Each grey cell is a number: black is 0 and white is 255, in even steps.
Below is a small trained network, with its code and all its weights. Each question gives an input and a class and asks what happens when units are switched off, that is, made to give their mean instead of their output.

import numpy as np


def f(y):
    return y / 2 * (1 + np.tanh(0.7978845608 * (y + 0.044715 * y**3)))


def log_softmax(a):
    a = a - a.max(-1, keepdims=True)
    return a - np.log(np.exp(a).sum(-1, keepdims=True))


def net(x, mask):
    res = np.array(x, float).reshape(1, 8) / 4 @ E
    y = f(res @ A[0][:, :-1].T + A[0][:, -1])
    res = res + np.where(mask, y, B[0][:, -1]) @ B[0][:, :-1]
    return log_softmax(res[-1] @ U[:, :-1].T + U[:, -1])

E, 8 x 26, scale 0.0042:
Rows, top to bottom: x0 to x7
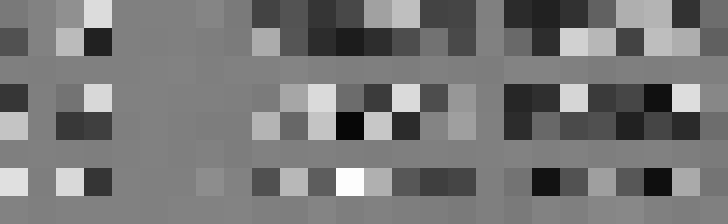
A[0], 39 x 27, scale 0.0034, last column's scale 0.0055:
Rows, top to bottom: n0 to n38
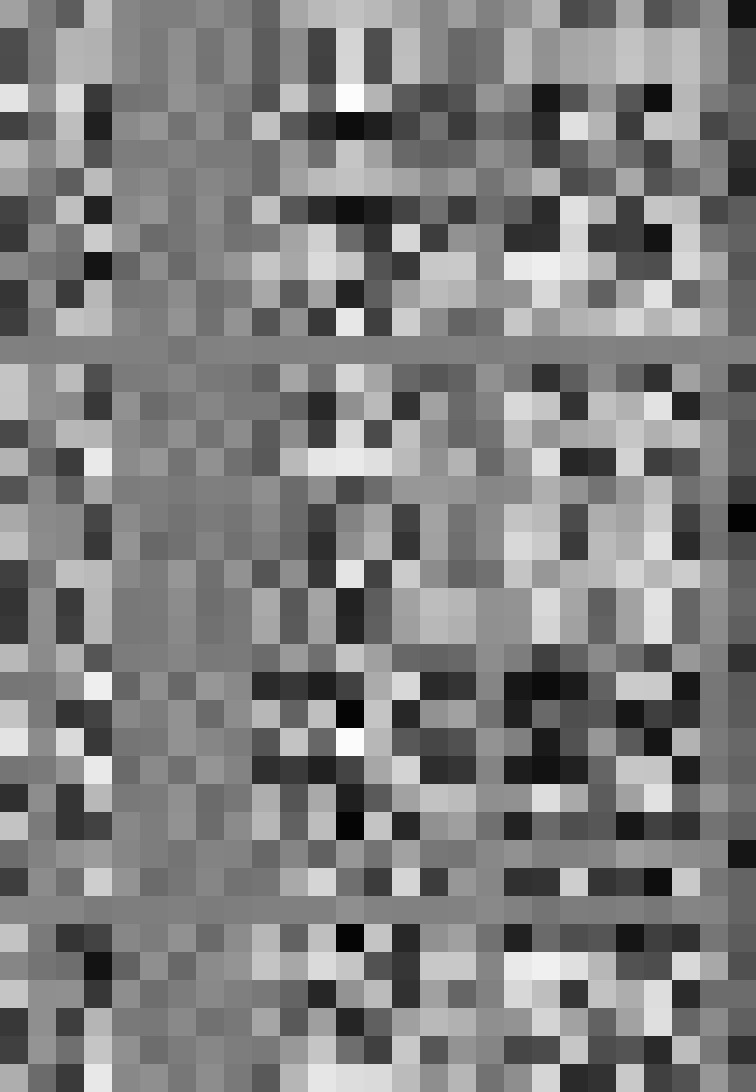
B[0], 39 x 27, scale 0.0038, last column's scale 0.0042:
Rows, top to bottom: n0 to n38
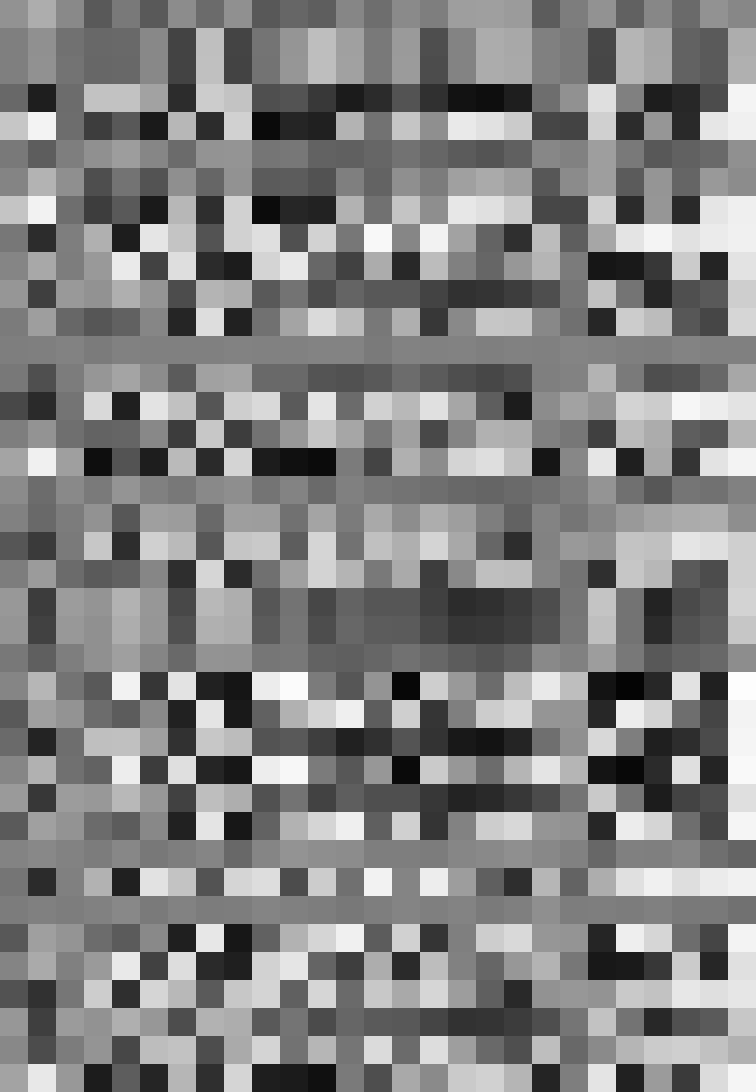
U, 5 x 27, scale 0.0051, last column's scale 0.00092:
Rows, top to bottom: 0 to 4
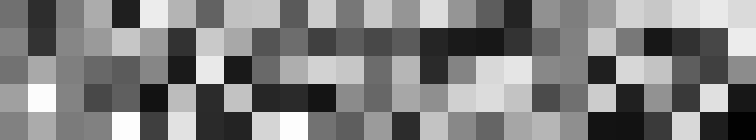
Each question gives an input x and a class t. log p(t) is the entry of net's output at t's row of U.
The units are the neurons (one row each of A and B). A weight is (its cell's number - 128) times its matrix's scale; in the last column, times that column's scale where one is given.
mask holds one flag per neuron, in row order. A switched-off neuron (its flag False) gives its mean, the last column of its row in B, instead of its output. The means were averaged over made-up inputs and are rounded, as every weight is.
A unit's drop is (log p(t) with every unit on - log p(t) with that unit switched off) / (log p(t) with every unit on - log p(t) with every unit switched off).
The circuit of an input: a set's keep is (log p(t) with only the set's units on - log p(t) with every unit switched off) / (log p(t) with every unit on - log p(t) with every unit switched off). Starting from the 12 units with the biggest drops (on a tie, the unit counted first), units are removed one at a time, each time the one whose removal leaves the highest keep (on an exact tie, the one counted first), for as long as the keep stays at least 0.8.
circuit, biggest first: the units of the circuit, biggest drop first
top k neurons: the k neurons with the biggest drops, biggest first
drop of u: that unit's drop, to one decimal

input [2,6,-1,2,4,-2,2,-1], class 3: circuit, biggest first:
n4
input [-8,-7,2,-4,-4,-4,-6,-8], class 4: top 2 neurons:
n9; n34
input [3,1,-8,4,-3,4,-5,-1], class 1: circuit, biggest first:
n28; n21
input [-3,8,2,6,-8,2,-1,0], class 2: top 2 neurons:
n11; n20
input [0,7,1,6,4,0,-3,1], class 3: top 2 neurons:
n4; n7
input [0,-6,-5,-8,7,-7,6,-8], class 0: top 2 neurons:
n14; n35
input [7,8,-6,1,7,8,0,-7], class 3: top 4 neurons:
n4; n7; n11; n20
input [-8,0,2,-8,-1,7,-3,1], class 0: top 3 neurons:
n14; n35; n19
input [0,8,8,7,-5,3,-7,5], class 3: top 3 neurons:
n4; n7; n14
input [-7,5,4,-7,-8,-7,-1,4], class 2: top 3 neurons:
n11; n20; n15
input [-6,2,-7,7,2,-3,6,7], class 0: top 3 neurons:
n8; n31; n37
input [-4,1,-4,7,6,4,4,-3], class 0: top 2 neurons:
n31; n8
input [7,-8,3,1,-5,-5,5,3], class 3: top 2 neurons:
n16; n38
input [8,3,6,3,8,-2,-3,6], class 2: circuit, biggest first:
n33
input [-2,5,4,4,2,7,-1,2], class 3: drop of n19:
0.1
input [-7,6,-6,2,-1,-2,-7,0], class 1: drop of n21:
0.2
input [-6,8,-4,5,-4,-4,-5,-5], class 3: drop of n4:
0.7
